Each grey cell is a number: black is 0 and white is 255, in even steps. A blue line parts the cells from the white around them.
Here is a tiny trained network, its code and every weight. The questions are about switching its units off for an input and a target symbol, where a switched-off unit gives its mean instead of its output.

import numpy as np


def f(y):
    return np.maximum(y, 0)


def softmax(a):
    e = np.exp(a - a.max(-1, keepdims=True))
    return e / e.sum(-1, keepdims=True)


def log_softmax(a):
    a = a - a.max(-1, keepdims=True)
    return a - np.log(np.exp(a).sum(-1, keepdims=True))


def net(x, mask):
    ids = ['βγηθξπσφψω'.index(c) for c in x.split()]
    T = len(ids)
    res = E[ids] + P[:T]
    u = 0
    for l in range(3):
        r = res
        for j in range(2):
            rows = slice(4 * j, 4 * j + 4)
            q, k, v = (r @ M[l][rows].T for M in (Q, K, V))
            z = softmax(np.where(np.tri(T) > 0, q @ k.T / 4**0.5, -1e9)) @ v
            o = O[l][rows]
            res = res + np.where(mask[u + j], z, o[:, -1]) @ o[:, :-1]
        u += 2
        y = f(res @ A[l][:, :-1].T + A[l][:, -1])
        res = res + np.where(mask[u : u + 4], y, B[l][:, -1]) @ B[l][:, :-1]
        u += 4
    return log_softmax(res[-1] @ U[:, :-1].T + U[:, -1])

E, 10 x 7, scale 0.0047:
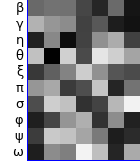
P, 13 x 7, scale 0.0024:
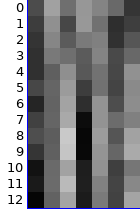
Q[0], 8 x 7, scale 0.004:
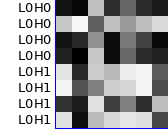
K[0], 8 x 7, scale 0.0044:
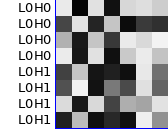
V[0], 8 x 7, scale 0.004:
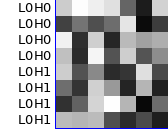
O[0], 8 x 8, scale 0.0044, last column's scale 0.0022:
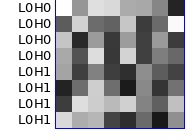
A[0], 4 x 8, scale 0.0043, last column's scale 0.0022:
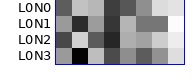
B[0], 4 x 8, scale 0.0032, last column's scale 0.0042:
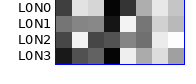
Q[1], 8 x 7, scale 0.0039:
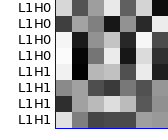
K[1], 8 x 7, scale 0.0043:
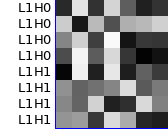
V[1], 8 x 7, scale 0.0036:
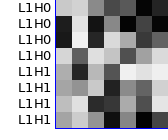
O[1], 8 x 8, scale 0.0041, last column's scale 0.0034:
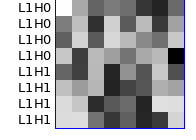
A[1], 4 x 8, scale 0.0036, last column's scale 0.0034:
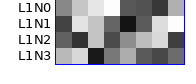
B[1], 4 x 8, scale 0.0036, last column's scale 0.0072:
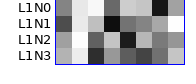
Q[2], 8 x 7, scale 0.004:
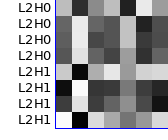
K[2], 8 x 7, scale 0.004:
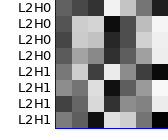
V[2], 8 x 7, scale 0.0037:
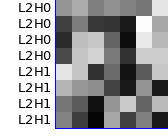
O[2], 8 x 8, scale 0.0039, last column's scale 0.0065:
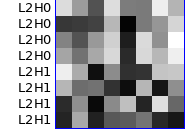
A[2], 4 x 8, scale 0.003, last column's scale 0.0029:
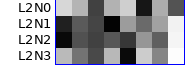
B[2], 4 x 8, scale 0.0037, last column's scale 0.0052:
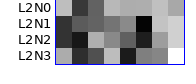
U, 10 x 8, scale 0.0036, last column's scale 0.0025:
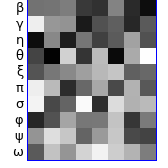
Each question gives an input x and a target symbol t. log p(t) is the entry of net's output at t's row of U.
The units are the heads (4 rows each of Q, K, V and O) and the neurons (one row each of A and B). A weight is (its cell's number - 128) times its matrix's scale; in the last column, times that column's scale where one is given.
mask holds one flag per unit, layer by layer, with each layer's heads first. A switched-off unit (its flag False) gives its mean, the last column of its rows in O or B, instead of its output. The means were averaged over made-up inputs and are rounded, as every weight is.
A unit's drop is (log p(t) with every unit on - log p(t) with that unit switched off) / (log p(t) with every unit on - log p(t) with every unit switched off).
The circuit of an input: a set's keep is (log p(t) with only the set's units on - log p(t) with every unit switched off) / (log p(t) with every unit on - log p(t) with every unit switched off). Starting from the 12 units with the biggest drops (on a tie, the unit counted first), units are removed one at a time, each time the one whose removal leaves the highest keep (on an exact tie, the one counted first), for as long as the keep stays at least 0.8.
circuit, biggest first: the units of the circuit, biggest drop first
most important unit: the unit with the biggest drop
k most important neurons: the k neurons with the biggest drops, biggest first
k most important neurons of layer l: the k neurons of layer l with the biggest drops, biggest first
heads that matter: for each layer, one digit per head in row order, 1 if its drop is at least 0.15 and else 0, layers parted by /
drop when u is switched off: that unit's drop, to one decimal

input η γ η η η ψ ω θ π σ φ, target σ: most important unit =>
L2H0
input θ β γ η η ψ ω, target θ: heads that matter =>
10 / 10 / 00
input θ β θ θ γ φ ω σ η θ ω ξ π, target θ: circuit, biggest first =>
[L0H0; L1H0; L1H1]
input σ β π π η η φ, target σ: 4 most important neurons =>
[L0N0; L1N1; L2N3; L2N1]
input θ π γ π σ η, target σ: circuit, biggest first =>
[L2H0; L0N0; L1N1; L2H1]
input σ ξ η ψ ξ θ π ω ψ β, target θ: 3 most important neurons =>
[L0N3; L0N1; L1N3]
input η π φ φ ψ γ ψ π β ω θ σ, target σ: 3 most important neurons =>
[L0N0; L1N1; L1N2]
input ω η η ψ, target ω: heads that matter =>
11 / 11 / 01
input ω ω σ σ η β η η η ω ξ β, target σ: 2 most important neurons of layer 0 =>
[L0N0; L0N2]
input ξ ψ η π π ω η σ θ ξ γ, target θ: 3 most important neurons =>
[L0N3; L0N1; L1N3]
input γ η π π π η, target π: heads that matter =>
01 / 11 / 10
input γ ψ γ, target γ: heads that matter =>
01 / 10 / 11
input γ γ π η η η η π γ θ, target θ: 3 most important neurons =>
[L0N3; L2N1; L0N1]
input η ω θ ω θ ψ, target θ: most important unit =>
L0H0
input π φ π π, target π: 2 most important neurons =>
[L1N3; L2N0]
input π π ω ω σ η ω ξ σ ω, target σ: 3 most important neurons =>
[L0N0; L1N1; L0N2]
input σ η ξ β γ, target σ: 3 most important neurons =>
[L0N0; L1N1; L2N3]
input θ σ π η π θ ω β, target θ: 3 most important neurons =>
[L0N3; L1N3; L0N1]
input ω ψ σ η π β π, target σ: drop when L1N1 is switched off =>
0.3
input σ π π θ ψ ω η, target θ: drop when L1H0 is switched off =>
0.7
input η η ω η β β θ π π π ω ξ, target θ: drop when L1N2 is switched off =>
0.0
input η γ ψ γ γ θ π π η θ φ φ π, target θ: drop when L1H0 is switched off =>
0.3
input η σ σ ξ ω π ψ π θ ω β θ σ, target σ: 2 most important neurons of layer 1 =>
[L1N2; L1N1]
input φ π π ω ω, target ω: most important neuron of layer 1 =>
[L1N0]
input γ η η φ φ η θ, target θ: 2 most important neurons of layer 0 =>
[L0N3; L0N1]
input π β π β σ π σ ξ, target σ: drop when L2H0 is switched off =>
0.4
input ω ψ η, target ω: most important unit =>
L0H1
